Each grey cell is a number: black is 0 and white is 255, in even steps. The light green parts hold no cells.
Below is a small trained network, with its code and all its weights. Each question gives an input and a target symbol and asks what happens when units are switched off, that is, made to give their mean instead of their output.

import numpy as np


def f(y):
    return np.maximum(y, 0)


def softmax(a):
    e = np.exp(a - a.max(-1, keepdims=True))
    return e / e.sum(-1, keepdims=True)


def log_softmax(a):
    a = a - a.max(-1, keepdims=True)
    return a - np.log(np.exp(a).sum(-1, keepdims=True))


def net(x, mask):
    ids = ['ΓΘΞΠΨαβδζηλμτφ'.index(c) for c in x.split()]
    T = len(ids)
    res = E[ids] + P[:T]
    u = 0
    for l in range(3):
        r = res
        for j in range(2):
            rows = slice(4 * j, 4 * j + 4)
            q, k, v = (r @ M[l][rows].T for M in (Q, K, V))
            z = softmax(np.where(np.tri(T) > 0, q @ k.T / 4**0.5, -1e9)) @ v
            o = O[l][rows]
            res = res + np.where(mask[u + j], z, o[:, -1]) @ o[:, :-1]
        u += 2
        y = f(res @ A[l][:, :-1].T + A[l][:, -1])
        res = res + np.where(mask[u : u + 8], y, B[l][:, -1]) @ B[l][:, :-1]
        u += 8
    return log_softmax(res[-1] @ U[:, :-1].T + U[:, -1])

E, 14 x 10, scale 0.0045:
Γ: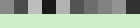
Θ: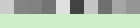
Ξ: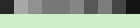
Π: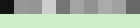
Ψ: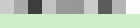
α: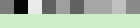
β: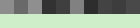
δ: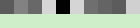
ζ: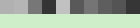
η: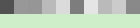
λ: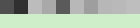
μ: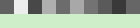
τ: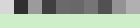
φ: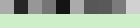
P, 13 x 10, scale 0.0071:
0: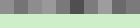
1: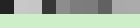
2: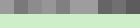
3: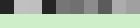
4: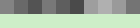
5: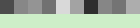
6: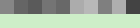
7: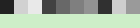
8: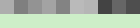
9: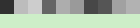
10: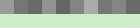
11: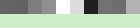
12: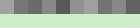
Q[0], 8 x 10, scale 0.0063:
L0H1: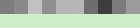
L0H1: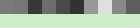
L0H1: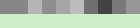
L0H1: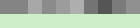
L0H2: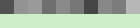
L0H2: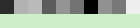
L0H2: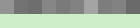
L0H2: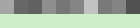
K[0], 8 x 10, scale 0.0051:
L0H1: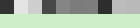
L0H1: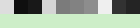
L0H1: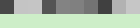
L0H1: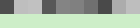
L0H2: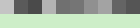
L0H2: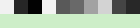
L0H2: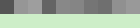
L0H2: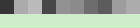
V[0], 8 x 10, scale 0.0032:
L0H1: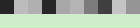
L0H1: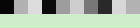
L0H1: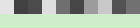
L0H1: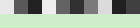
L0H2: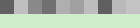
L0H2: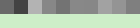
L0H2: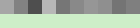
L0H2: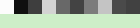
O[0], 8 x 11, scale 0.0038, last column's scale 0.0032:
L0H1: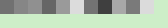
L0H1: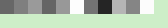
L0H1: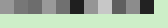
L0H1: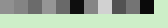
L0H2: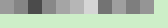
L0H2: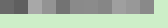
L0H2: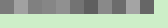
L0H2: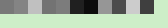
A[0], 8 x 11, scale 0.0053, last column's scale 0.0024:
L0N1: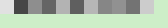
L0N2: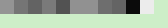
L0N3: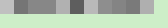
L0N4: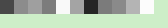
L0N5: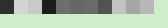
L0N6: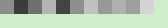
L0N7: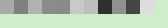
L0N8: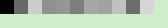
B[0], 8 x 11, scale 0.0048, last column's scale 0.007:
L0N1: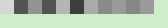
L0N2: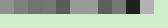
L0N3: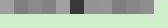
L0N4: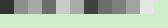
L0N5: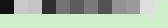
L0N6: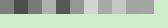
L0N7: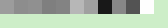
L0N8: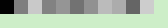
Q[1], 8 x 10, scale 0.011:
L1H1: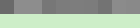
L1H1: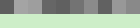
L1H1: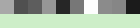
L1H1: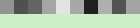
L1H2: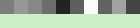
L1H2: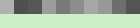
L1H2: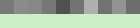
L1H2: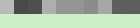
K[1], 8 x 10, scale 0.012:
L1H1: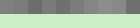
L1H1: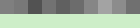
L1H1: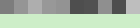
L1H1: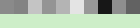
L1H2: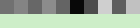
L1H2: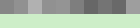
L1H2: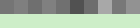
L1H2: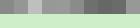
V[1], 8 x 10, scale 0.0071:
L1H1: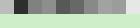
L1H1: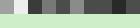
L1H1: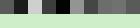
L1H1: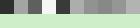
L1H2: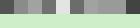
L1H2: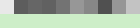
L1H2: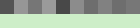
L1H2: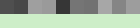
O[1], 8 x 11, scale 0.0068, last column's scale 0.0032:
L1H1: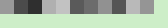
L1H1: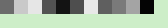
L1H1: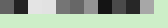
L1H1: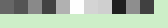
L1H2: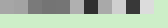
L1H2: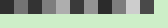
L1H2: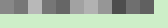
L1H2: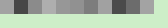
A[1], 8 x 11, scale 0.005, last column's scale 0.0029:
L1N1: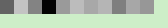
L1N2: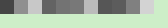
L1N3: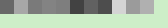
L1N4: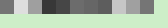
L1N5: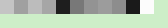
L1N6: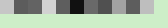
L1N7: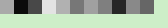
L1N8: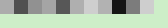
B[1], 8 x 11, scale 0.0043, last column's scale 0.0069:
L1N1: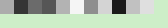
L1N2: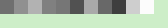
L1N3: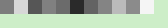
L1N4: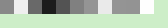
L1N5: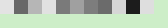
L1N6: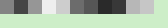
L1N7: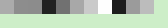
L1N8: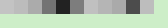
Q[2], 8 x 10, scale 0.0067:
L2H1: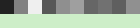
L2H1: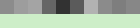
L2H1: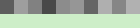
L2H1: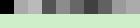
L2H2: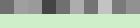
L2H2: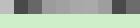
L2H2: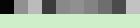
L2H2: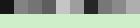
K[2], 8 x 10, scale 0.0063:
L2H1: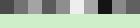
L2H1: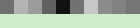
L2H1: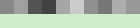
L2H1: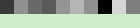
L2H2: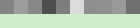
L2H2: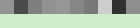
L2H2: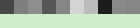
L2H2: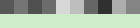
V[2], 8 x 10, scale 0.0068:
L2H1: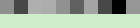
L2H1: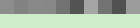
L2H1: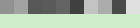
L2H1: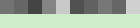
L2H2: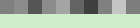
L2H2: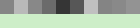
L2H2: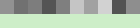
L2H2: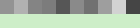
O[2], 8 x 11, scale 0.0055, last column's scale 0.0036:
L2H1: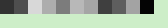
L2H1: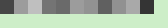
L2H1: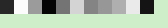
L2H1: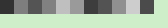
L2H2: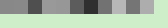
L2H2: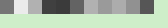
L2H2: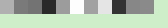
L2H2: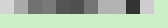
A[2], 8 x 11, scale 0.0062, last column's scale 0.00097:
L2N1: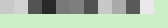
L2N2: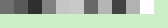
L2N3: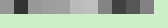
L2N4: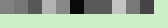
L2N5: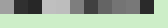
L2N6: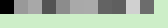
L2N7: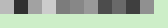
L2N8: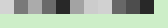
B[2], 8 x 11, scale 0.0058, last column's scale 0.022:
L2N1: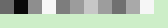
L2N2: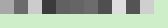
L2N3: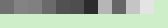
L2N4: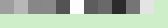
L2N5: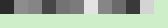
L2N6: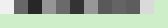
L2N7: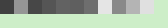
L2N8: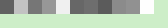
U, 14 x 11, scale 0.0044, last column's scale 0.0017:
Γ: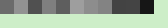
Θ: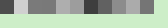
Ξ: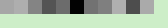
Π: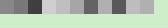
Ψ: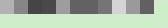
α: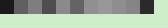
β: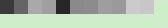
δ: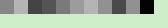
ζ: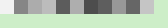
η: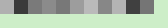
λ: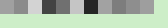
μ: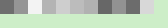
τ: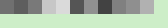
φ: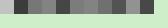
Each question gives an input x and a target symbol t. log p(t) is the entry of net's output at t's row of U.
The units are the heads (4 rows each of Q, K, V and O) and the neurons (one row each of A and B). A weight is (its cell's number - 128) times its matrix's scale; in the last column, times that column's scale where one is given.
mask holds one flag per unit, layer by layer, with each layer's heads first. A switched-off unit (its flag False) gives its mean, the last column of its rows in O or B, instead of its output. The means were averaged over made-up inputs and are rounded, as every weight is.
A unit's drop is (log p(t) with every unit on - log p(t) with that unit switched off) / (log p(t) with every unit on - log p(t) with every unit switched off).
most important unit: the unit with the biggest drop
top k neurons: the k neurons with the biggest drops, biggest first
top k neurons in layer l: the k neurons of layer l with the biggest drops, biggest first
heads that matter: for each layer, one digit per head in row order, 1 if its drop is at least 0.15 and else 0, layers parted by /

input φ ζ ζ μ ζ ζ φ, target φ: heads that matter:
10 / 11 / 11
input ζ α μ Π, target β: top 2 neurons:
L2N1, L0N5
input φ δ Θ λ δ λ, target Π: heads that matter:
11 / 11 / 11
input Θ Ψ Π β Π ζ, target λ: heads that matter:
00 / 10 / 01
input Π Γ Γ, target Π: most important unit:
L1H2
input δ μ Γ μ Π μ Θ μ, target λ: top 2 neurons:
L0N7, L1N1
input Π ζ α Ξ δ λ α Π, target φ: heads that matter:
00 / 11 / 01
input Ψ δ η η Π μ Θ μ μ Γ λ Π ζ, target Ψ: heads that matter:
10 / 11 / 10
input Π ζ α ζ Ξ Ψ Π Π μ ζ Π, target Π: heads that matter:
10 / 11 / 11
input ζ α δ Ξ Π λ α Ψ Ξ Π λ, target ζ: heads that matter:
10 / 10 / 01
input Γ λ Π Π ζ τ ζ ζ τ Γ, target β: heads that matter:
00 / 11 / 11
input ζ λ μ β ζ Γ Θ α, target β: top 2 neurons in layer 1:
L1N4, L1N3
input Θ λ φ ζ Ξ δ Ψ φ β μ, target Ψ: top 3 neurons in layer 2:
L2N2, L2N6, L2N4
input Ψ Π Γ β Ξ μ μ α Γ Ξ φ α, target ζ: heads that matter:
10 / 11 / 11
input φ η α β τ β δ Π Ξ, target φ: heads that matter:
11 / 11 / 11
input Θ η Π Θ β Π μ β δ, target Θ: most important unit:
L0H1
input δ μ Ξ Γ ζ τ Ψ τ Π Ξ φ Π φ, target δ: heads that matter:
10 / 11 / 11
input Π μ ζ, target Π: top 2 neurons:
L2N8, L1N8
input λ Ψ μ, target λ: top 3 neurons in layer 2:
L2N2, L2N3, L2N1
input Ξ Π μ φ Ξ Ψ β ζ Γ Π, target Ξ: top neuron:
L0N4
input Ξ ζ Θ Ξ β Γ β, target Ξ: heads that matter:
00 / 11 / 10
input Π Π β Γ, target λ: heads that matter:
10 / 11 / 01
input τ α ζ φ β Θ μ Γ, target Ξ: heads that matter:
00 / 11 / 01
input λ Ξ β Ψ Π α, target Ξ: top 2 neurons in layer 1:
L1N2, L1N4
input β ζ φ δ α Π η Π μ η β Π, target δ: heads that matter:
10 / 11 / 01
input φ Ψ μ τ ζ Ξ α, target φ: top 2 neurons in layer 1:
L1N7, L1N6
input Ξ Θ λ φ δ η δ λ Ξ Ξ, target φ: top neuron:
L2N6
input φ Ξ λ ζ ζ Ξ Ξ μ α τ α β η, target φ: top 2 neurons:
L2N6, L1N7
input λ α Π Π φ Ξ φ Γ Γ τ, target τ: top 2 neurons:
L0N5, L0N6
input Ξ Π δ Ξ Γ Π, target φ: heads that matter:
10 / 11 / 01
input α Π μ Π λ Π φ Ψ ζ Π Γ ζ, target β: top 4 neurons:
L2N1, L1N4, L0N7, L0N8
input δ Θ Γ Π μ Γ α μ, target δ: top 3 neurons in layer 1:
L1N1, L1N2, L1N4
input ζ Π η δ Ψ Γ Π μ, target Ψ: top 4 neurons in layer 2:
L2N2, L2N4, L2N6, L2N5
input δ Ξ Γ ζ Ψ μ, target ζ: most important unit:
L1H1
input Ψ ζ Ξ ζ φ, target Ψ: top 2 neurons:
L2N2, L2N6
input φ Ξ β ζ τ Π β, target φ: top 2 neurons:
L2N6, L1N7
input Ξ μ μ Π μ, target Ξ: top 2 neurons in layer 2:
L2N7, L2N8
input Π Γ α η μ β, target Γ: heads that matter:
10 / 11 / 11
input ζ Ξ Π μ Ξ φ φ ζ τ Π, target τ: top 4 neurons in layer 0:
L0N4, L0N6, L0N5, L0N8
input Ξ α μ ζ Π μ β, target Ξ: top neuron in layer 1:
L1N5
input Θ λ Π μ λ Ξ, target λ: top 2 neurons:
L1N1, L0N4
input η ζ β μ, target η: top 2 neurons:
L2N1, L2N2
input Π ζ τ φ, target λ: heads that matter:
10 / 11 / 01
